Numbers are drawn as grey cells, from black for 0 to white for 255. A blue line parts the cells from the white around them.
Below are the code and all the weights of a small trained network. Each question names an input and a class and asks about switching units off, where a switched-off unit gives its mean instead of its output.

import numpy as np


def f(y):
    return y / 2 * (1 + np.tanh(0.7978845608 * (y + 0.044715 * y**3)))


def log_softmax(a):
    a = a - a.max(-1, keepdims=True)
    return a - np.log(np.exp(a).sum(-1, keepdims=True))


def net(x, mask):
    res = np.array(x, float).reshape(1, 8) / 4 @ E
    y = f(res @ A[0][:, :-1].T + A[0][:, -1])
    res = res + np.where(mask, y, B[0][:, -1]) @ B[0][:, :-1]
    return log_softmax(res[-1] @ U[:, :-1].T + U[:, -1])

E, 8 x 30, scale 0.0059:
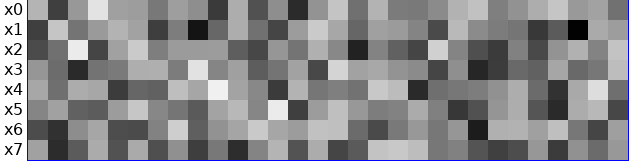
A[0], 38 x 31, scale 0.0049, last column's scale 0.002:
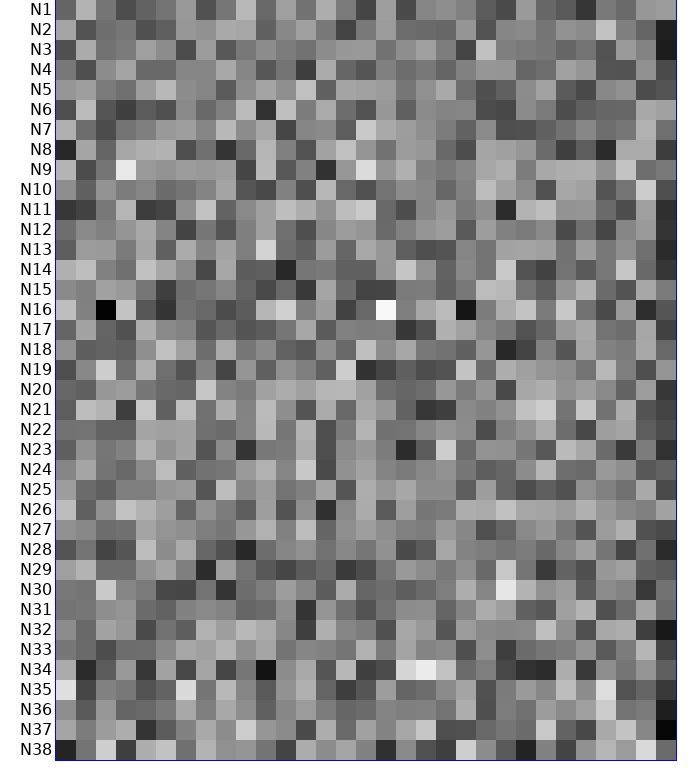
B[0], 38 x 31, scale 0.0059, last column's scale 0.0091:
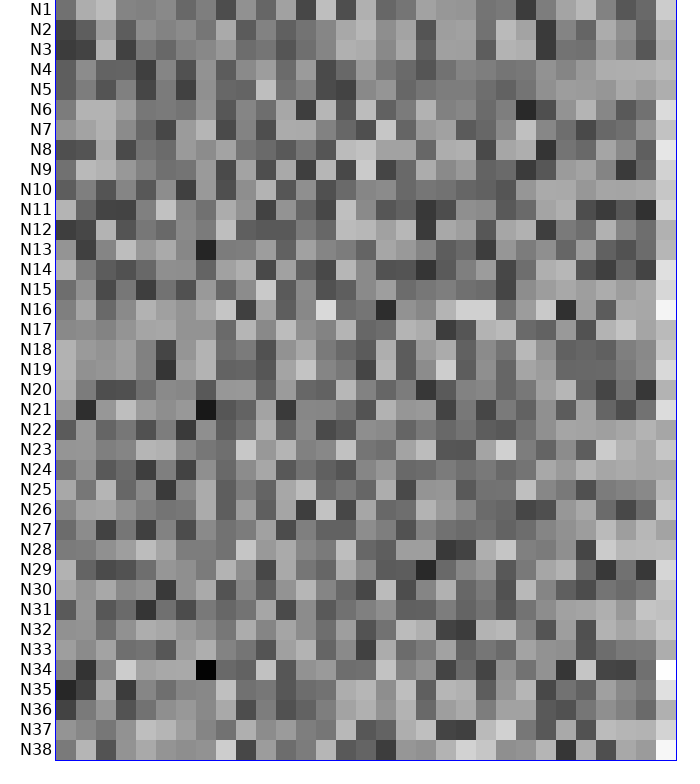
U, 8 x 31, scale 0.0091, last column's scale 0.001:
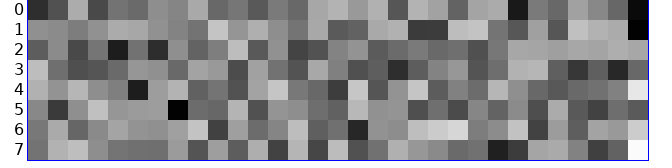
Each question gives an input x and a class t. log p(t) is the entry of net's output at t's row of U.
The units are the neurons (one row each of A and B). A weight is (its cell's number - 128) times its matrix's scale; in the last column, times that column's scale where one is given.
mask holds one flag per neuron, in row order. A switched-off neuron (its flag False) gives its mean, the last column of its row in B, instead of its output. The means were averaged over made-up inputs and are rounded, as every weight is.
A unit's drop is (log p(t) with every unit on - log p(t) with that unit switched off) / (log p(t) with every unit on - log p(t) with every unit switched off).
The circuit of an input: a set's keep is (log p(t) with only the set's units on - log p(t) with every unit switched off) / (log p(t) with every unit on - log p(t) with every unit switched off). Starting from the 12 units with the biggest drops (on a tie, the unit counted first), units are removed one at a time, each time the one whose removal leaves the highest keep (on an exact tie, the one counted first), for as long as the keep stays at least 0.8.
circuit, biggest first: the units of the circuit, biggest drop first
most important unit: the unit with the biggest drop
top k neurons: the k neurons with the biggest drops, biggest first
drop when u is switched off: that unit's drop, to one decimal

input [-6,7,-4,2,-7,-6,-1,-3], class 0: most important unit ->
N8
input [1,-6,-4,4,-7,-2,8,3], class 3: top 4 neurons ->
N11, N20, N37, N32
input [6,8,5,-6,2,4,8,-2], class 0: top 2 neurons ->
N8, N12
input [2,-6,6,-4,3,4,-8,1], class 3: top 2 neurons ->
N14, N29
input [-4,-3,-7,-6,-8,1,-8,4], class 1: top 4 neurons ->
N28, N23, N17, N11
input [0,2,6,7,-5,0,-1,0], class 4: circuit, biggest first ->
N18, N7
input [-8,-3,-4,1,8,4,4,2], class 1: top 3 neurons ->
N37, N32, N9
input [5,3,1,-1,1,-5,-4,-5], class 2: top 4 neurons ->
N34, N15, N31, N10
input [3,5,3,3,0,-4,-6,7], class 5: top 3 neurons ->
N34, N11, N20
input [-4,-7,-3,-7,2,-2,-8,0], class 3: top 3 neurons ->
N29, N14, N8
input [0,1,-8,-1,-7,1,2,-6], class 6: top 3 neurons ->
N16, N37, N32
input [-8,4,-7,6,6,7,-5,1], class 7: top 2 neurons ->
N1, N6
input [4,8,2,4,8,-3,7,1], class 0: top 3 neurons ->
N8, N12, N3
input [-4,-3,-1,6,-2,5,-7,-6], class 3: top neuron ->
N29
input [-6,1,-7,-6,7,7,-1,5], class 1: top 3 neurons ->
N37, N32, N38
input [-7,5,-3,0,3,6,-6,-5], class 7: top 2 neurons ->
N1, N6
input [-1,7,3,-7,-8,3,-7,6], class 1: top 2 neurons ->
N17, N28
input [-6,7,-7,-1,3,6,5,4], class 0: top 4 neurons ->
N8, N12, N3, N38
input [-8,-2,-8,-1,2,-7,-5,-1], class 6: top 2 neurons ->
N16, N9
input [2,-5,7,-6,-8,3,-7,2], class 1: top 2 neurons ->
N17, N23
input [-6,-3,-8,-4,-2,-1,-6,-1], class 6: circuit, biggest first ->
N16
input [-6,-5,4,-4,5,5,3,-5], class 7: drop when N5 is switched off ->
0.0
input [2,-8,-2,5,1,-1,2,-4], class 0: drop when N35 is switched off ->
0.1
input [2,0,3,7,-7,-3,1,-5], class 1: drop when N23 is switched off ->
0.7
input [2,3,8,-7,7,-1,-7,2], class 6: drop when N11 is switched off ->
0.3
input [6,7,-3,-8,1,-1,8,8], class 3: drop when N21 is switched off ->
0.2
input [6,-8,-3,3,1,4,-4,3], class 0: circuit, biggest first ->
N35
